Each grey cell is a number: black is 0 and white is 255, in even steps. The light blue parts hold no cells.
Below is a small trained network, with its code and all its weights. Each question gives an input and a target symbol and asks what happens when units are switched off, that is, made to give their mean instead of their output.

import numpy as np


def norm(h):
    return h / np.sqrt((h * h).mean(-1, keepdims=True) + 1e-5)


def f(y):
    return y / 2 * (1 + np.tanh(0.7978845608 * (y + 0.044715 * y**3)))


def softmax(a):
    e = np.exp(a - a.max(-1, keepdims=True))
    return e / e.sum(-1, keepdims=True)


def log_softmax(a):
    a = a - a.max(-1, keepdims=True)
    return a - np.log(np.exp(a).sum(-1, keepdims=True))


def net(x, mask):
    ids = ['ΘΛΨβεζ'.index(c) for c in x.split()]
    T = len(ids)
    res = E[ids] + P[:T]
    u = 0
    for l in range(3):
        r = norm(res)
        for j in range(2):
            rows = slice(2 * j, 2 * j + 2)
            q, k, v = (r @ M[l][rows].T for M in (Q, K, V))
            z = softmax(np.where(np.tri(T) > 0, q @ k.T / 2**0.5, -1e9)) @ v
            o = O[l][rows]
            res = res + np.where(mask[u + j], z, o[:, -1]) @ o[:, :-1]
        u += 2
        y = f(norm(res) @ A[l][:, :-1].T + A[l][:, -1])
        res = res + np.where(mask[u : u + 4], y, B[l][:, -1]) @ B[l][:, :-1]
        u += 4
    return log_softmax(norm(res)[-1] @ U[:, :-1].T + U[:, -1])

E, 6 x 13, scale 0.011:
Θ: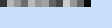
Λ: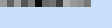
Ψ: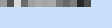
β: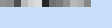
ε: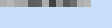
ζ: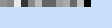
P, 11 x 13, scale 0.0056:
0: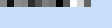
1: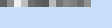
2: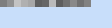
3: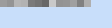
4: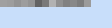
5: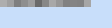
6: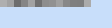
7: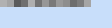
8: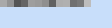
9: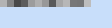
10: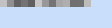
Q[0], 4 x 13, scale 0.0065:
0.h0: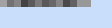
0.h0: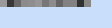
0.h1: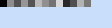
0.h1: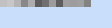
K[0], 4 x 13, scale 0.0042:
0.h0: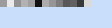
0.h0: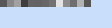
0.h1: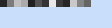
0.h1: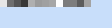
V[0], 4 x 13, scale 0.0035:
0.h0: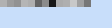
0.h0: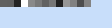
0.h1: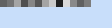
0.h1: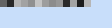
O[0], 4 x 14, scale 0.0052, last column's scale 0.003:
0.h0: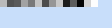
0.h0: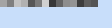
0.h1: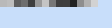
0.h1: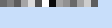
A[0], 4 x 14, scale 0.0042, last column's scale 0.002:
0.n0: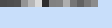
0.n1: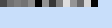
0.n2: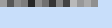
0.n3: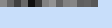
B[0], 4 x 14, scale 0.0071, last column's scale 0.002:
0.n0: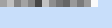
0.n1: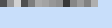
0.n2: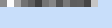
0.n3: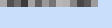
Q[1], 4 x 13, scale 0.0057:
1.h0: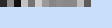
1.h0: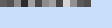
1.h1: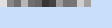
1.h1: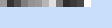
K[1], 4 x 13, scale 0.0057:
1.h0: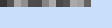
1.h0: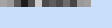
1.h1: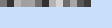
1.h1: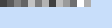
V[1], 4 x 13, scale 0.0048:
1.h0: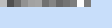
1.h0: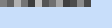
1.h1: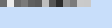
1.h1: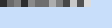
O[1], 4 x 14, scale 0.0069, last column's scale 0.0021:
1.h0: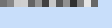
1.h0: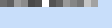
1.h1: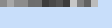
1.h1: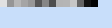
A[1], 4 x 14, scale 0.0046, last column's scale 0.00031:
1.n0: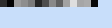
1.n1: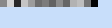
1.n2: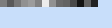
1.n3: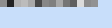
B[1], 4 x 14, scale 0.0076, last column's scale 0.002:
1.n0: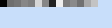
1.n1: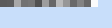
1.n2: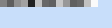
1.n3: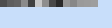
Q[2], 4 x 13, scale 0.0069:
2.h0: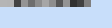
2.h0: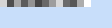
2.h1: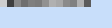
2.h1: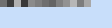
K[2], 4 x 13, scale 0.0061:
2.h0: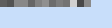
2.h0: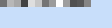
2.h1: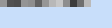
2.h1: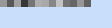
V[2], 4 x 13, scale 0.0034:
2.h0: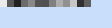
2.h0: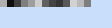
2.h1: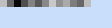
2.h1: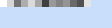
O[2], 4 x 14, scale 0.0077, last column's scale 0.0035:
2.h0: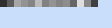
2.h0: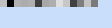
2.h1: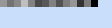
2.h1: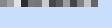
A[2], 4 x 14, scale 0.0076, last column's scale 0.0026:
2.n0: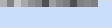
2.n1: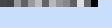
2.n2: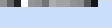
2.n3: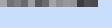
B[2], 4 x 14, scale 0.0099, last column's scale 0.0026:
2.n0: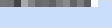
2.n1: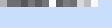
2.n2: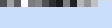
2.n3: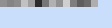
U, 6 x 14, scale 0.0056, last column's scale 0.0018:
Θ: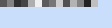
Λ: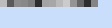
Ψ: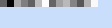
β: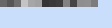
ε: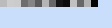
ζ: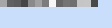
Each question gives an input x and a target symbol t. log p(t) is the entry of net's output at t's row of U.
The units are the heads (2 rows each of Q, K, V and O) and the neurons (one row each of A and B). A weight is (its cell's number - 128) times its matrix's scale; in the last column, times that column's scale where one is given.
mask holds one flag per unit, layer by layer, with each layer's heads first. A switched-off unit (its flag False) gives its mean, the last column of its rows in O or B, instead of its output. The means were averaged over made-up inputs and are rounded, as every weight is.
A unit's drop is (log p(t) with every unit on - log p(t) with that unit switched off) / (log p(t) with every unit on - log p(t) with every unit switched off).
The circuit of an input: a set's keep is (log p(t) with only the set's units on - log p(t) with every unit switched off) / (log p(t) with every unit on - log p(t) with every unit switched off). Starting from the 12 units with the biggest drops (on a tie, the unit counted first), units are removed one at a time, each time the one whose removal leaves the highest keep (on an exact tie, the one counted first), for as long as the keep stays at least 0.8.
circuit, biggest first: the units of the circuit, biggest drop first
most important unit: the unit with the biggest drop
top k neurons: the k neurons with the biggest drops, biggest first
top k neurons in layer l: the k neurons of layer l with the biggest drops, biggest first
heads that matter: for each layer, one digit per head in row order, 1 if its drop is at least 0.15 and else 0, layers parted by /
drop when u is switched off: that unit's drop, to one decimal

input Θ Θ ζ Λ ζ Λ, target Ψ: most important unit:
1.h0
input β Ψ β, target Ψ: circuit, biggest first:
2.h1, 1.h0, 1.h1
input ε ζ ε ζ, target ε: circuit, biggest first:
2.h0, 1.h0
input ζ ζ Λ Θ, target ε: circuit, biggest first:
1.h0, 2.h0
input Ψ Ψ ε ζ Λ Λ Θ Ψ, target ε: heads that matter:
01 / 11 / 10
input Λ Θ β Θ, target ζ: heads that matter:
00 / 00 / 10
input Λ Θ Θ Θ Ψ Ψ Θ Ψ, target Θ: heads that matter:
01 / 11 / 01
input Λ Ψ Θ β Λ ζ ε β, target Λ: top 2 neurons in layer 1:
1.n0, 1.n1
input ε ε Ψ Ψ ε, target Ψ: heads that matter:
00 / 01 / 00
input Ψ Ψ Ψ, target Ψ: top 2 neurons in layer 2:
2.n2, 2.n1
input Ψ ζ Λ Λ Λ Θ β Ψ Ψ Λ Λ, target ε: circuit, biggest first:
0.h1, 0.n1, 1.h1
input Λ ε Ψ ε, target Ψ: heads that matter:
00 / 11 / 00
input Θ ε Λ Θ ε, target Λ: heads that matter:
01 / 01 / 00
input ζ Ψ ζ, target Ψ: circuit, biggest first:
1.h0
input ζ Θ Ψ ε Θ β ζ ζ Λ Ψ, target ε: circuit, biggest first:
0.h1, 1.h1
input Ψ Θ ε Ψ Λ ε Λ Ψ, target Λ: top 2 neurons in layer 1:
1.n0, 1.n3
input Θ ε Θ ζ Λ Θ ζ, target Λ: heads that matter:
11 / 11 / 11
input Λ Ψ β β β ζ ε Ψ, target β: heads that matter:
01 / 10 / 01
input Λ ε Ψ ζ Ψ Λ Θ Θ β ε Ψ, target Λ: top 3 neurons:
0.n1, 2.n3, 0.n2
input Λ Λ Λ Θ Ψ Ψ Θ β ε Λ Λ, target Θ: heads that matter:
01 / 00 / 10
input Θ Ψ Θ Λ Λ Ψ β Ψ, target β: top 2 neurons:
2.n0, 1.n0
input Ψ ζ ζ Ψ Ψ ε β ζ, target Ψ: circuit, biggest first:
1.h1
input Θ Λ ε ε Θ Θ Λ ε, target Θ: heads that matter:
00 / 10 / 10
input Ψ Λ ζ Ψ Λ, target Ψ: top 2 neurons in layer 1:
1.n0, 1.n3
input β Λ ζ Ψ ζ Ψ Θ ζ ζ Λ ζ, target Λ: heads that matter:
10 / 01 / 11
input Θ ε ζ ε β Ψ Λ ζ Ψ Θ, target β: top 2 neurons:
2.n2, 0.n0
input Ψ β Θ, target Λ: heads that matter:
11 / 10 / 10
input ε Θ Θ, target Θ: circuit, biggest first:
2.h1
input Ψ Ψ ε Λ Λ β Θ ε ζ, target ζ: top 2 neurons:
2.n1, 0.n2
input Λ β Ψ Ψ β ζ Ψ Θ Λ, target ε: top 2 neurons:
0.n1, 1.n2
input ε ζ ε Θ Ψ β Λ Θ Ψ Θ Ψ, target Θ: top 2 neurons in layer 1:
1.n2, 1.n1
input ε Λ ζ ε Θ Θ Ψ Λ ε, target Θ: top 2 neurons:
0.n0, 2.n1
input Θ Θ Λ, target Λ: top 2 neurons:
2.n3, 0.n3
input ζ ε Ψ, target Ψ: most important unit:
1.n2
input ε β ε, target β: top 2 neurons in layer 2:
2.n0, 2.n1
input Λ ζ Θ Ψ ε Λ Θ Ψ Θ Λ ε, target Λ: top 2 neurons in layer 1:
1.n0, 1.n3
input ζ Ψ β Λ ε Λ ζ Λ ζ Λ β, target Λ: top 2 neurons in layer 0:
0.n0, 0.n1
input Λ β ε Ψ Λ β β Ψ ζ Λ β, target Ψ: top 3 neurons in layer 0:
0.n0, 0.n2, 0.n1
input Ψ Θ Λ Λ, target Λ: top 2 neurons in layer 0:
0.n3, 0.n0
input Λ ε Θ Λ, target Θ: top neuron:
1.n0
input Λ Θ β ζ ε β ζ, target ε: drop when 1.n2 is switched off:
0.2
